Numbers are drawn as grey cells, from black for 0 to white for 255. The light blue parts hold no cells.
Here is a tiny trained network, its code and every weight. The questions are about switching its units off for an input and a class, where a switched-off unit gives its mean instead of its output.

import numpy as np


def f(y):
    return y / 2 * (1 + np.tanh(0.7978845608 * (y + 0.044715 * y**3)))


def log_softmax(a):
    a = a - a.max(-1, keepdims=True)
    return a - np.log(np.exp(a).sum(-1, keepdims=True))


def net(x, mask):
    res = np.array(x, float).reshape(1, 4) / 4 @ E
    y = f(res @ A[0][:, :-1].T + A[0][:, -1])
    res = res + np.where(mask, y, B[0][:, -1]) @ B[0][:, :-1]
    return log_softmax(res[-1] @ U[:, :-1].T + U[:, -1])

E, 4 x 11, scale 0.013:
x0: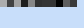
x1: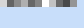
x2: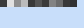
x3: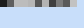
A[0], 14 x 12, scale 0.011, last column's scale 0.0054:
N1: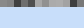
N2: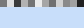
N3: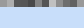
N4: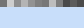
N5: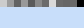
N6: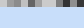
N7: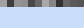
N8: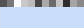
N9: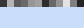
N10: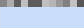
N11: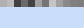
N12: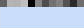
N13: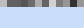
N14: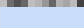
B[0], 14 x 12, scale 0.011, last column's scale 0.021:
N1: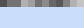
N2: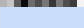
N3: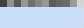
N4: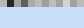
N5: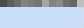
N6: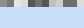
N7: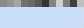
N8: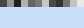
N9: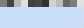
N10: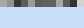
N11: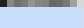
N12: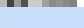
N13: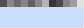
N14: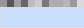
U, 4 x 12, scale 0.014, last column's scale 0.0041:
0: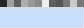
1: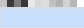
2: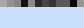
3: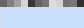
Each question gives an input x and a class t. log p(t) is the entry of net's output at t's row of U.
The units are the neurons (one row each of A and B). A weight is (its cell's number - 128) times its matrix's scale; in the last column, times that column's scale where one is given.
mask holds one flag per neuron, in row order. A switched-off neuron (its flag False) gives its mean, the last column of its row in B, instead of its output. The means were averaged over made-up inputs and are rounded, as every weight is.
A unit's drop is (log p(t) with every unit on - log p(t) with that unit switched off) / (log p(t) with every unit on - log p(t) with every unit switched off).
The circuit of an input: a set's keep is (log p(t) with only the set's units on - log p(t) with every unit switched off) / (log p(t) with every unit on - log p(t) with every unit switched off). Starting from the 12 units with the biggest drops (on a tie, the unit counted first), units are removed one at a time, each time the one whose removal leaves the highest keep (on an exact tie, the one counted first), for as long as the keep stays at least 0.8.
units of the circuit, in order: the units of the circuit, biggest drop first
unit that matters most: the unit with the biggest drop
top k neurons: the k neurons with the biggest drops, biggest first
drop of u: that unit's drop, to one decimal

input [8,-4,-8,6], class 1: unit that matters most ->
N2
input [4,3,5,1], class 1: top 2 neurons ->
(N2; N12)
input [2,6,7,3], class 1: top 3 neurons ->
(N12; N4; N9)
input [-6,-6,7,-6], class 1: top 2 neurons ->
(N12; N4)
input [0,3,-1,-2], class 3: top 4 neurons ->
(N8; N2; N12; N6)
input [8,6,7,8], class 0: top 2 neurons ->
(N8; N2)
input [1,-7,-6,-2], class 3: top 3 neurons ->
(N9; N12; N4)
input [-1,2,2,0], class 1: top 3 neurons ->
(N9; N2; N7)
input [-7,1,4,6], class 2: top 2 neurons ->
(N2; N10)
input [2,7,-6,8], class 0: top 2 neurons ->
(N8; N9)
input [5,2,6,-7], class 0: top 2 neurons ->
(N3; N13)
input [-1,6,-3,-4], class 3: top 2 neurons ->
(N6; N8)
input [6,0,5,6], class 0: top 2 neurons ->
(N8; N2)
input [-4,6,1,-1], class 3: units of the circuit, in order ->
(N6)
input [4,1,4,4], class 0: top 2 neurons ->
(N2; N8)
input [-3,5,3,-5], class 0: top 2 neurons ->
(N9; N11)
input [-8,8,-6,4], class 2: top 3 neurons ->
(N2; N10; N9)
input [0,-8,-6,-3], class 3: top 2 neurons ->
(N9; N12)
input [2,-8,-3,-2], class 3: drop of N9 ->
0.2
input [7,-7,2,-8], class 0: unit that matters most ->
N13
